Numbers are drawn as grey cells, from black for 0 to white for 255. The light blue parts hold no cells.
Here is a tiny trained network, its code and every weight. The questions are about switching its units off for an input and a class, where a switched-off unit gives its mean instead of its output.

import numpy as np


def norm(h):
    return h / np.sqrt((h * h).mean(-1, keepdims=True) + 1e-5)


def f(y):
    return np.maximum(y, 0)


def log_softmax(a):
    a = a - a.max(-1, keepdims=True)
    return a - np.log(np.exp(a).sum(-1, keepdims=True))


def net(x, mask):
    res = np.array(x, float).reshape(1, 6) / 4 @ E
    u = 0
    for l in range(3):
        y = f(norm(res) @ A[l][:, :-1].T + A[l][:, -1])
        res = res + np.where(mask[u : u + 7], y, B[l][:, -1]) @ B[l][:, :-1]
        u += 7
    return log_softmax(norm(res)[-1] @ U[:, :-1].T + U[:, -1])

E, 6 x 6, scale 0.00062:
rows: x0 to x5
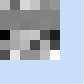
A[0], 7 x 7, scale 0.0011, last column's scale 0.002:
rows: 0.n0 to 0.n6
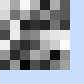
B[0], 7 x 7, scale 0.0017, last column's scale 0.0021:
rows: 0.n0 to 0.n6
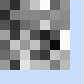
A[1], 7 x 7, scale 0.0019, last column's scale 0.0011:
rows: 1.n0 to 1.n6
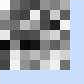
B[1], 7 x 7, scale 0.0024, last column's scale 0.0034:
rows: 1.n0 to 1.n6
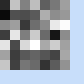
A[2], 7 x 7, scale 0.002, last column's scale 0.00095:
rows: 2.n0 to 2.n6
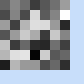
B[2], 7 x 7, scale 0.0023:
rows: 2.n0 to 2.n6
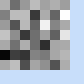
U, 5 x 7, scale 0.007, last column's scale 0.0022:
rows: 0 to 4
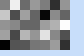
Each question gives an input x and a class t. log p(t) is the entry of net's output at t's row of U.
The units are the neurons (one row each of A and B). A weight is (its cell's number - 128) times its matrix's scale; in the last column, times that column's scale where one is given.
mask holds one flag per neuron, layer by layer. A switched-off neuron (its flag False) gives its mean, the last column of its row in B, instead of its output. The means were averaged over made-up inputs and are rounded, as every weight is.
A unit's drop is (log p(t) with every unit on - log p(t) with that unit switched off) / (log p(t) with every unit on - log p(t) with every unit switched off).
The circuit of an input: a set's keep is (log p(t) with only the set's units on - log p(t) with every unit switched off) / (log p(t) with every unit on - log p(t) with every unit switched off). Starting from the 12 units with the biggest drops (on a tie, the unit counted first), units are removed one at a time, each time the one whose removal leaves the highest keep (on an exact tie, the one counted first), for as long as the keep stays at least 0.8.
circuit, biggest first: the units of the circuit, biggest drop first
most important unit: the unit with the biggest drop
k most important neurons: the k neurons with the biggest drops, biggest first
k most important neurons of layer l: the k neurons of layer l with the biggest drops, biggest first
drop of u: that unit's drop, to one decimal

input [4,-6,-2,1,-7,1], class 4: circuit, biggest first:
1.n1
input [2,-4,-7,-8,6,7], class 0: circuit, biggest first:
1.n3; 1.n0; 1.n2
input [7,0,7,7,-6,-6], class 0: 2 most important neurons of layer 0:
0.n3; 0.n6
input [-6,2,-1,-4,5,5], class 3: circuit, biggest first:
1.n4; 1.n2
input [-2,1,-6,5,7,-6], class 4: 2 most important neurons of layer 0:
0.n3; 0.n4
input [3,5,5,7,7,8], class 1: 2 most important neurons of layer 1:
1.n6; 1.n5
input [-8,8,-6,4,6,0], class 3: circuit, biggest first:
1.n4; 0.n4
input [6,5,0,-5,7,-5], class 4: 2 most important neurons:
2.n5; 1.n4
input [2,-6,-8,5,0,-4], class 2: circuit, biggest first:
1.n2; 0.n4; 0.n3
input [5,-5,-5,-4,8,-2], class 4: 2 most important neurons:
2.n5; 1.n4
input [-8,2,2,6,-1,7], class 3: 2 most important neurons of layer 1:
1.n4; 1.n0
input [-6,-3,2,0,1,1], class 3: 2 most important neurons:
1.n4; 0.n2
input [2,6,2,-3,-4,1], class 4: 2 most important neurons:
1.n1; 1.n4
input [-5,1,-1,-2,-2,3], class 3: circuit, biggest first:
1.n4
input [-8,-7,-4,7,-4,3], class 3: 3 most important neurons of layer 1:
1.n4; 1.n0; 1.n3
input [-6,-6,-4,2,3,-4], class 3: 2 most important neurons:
0.n3; 1.n4
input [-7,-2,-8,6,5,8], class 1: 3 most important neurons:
1.n6; 0.n4; 1.n5
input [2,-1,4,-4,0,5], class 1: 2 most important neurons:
0.n4; 1.n5
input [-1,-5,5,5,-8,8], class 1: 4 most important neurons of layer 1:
1.n5; 1.n6; 1.n0; 1.n2
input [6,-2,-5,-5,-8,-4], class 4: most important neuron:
1.n1
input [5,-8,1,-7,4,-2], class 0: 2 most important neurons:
1.n0; 1.n4
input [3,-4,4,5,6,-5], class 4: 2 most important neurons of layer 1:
1.n0; 1.n5
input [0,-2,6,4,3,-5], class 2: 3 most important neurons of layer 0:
0.n3; 0.n4; 0.n5
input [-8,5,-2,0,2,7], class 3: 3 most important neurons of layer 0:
0.n3; 0.n5; 0.n2
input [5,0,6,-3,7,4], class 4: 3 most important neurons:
2.n5; 1.n4; 0.n6
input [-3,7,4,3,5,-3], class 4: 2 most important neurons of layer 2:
2.n5; 2.n1
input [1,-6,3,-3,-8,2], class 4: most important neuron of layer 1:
1.n1
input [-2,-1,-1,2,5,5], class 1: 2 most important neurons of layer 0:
0.n4; 0.n6
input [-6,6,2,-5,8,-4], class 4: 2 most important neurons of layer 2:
2.n5; 2.n3
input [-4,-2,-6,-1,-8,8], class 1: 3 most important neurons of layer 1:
1.n5; 1.n6; 1.n2
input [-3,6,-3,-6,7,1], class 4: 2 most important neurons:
2.n5; 0.n4
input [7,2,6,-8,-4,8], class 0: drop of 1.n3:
1.4
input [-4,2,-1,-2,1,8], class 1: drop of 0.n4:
0.0
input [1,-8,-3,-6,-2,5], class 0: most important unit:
0.n3
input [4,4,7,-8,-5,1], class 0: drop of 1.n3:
0.1
